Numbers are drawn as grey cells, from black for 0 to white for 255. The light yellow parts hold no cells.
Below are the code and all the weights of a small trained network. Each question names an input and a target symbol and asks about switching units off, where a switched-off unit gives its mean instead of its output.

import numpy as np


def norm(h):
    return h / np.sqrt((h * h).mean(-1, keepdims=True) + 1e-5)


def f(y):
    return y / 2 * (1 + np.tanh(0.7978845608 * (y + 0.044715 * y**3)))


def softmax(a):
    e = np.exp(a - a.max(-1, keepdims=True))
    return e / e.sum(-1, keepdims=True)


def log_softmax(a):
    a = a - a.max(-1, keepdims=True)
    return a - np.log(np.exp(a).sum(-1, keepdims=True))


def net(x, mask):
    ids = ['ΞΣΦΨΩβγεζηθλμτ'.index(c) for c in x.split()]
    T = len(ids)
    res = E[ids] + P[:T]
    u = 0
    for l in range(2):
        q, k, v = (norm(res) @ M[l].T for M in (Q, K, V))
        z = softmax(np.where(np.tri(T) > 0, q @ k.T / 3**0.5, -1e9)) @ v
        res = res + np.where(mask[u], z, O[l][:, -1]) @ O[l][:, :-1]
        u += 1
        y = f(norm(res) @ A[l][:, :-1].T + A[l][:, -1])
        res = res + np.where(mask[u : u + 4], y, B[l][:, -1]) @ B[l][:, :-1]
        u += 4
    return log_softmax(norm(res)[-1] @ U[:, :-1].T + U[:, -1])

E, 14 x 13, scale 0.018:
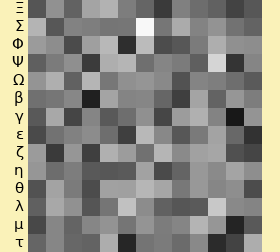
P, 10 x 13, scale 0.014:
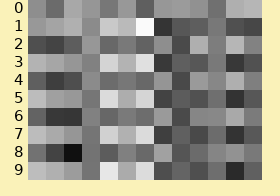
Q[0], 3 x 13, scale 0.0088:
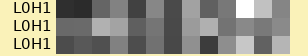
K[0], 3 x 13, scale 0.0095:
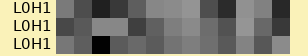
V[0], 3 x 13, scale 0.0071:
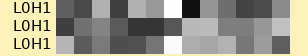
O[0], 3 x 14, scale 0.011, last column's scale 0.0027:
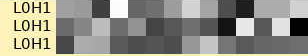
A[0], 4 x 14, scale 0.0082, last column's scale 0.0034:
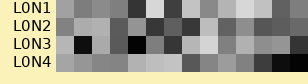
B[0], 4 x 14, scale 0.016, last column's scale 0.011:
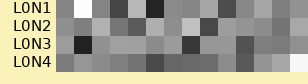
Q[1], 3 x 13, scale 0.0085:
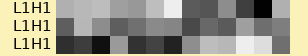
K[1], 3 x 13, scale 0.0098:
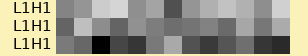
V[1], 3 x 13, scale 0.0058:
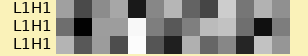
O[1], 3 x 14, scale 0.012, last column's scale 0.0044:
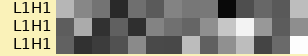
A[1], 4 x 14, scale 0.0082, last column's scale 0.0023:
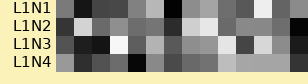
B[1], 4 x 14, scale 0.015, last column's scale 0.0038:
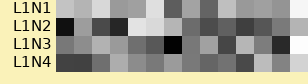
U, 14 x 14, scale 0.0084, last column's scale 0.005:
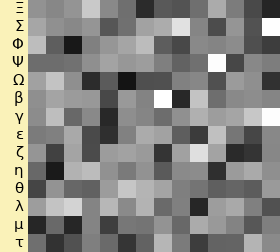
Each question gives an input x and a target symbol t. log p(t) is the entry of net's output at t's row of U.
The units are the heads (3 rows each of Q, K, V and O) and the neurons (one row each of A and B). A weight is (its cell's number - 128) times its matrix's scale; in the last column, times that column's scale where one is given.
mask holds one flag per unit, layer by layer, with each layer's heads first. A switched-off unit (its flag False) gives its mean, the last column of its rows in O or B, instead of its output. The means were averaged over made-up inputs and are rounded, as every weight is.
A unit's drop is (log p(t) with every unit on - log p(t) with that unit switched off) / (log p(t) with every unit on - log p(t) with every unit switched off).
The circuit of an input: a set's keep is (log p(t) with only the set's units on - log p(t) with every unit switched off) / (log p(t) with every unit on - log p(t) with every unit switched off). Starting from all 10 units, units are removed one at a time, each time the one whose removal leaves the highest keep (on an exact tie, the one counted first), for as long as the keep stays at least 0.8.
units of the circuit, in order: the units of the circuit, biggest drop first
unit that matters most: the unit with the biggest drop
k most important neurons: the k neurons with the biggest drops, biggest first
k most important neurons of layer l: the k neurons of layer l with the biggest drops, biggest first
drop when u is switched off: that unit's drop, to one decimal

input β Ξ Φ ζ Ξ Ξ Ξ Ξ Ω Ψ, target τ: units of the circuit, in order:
[L1H1; L0H1]
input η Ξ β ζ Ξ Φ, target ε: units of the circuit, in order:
[L0H1; L0N3; L0N2; L1H1]
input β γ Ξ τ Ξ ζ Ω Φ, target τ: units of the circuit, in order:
[L1H1]
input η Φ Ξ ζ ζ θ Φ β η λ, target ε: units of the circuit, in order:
[L0H1; L0N3; L0N2; L1H1]
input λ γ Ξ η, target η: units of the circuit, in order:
[L1H1; L0N1]
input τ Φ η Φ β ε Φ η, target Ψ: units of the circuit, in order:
[L0H1; L1H1]
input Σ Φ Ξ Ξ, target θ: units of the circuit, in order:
[L0H1; L1N2]
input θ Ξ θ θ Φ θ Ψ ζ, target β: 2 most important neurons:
[L0N2; L0N4]
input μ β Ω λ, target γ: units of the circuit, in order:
[L1H1; L0N4; L0H1]
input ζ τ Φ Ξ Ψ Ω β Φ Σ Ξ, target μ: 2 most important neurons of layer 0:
[L0N3; L0N1]
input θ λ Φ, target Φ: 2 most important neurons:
[L0N4; L1N3]
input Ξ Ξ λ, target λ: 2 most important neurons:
[L0N4; L0N1]
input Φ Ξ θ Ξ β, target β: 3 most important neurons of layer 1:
[L1N1; L1N3; L1N2]
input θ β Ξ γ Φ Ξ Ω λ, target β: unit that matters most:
L0H1
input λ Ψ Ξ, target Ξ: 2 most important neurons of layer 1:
[L1N3; L1N1]
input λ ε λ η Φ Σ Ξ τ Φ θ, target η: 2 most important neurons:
[L0N1; L0N4]
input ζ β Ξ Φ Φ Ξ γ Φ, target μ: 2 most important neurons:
[L0N3; L0N1]
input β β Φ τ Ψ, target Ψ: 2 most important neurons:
[L0N4; L0N1]
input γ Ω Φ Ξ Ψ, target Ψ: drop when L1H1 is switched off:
0.2
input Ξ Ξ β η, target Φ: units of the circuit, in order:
[L0H1]
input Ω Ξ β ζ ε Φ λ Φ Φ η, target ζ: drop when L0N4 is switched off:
-0.1
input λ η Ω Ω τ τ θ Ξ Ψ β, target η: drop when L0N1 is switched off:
0.3
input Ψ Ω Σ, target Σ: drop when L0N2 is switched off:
0.0
